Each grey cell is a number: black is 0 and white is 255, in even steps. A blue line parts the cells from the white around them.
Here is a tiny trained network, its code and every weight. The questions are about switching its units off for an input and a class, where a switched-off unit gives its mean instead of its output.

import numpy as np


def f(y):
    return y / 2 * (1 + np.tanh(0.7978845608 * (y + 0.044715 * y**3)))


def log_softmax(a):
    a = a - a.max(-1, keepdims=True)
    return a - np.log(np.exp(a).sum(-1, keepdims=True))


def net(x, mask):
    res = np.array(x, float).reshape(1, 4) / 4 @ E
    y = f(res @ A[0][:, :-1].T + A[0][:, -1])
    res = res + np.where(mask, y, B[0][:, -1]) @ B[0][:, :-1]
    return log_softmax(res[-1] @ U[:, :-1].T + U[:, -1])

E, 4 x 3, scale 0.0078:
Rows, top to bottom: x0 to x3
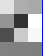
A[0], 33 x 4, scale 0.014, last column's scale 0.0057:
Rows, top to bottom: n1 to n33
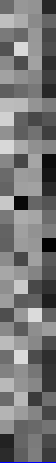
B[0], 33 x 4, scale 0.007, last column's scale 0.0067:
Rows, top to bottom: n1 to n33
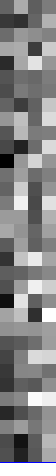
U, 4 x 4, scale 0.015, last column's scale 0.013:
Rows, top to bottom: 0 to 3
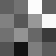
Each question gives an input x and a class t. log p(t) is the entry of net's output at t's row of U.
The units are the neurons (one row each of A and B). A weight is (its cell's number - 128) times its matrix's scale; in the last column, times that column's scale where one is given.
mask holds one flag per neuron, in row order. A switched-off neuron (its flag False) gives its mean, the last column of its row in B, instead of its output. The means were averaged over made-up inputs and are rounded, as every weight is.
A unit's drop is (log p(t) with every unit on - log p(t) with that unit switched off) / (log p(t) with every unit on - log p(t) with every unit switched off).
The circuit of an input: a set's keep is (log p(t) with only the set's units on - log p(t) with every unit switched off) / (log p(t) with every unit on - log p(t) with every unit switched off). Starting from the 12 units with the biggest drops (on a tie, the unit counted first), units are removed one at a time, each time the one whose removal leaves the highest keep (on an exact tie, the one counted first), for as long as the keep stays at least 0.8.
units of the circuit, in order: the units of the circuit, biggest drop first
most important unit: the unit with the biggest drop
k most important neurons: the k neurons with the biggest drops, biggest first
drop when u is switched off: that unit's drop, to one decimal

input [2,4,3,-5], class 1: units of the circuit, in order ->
(n29 n23)
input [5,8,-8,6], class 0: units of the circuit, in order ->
(n19)
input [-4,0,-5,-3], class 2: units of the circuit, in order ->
(n15 n11)
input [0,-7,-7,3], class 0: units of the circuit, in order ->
(n29 n21)
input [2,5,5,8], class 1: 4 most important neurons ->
(n23 n29 n21 n26)
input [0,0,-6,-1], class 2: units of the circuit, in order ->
(n15 n9)
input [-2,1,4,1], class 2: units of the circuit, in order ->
(n23 n29)
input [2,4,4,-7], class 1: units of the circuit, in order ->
(n23 n29)
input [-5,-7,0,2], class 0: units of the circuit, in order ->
(n29 n26)
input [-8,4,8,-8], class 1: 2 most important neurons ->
(n32 n15)
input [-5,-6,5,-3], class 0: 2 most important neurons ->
(n29 n26)
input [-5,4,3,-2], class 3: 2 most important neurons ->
(n32 n33)
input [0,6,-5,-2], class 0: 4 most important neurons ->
(n19 n23 n5 n12)
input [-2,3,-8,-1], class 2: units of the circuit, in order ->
(n15)
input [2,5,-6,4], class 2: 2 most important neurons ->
(n15 n29)
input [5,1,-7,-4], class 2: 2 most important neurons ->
(n15 n9)
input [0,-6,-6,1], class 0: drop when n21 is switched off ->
0.2
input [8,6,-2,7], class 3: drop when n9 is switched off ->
0.0
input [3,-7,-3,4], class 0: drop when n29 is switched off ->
0.1
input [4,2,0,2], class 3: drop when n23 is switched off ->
0.1
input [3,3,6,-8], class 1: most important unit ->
n15
